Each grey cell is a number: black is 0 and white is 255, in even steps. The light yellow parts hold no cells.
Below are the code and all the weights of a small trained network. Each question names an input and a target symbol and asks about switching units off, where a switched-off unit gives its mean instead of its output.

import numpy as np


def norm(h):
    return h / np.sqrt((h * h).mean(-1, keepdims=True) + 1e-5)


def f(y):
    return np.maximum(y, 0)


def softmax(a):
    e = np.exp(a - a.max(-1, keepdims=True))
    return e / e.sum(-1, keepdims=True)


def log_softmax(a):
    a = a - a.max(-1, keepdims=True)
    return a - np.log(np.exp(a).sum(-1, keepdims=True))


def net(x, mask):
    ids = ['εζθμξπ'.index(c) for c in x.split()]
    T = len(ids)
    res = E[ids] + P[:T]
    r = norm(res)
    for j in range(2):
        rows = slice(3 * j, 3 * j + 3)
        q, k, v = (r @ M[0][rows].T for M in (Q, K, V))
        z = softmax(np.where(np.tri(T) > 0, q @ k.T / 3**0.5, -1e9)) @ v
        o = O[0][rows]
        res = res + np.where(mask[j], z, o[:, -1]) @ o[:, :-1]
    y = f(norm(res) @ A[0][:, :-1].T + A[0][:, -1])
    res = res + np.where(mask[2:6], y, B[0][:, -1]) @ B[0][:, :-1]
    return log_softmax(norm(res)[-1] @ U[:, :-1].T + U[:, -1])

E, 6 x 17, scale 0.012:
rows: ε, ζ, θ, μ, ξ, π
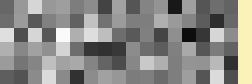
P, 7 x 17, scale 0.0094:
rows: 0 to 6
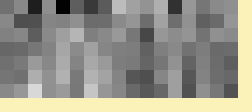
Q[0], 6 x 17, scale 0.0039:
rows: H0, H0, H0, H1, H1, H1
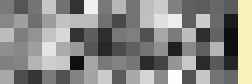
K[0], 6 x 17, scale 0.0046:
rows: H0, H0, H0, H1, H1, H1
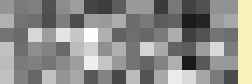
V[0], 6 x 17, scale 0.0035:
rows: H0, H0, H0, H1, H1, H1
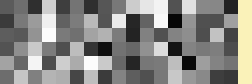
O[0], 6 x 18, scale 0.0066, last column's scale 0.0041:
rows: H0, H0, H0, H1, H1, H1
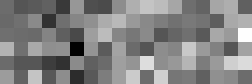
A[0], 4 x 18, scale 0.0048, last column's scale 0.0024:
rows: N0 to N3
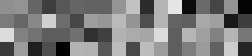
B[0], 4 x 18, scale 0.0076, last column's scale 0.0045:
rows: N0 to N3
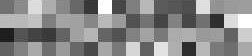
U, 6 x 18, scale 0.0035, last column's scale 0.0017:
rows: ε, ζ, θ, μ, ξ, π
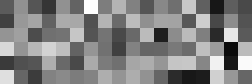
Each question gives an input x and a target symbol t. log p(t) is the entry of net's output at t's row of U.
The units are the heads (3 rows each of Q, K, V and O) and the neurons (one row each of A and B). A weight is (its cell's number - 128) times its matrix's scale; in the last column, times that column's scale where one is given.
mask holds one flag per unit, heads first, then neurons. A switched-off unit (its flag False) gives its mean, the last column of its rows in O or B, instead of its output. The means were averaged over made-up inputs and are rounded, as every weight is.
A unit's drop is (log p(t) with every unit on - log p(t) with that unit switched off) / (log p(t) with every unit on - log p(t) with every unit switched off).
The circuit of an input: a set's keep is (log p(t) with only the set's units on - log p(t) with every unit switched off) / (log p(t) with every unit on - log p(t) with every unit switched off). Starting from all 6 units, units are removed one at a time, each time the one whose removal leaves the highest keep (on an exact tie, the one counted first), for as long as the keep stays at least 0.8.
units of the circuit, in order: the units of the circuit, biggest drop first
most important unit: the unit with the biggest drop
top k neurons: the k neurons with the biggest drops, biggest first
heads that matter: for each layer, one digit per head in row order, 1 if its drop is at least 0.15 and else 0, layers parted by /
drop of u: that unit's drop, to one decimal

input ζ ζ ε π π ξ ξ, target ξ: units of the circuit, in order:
H1; N2
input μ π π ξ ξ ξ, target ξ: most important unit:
H0
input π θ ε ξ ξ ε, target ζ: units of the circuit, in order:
H1; N3
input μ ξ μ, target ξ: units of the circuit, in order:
H0; N2
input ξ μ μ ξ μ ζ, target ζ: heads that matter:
01
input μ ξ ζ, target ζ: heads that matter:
10
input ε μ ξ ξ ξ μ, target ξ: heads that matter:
11
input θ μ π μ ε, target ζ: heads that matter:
01
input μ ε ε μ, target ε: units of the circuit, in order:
H0; H1
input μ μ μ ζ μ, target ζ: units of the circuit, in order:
H1; H0
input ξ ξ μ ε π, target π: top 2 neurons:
N1; N2
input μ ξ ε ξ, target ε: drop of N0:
0.1
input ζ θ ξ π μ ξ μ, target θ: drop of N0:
0.0
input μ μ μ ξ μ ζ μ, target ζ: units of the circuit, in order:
H1
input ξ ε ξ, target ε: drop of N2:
0.2
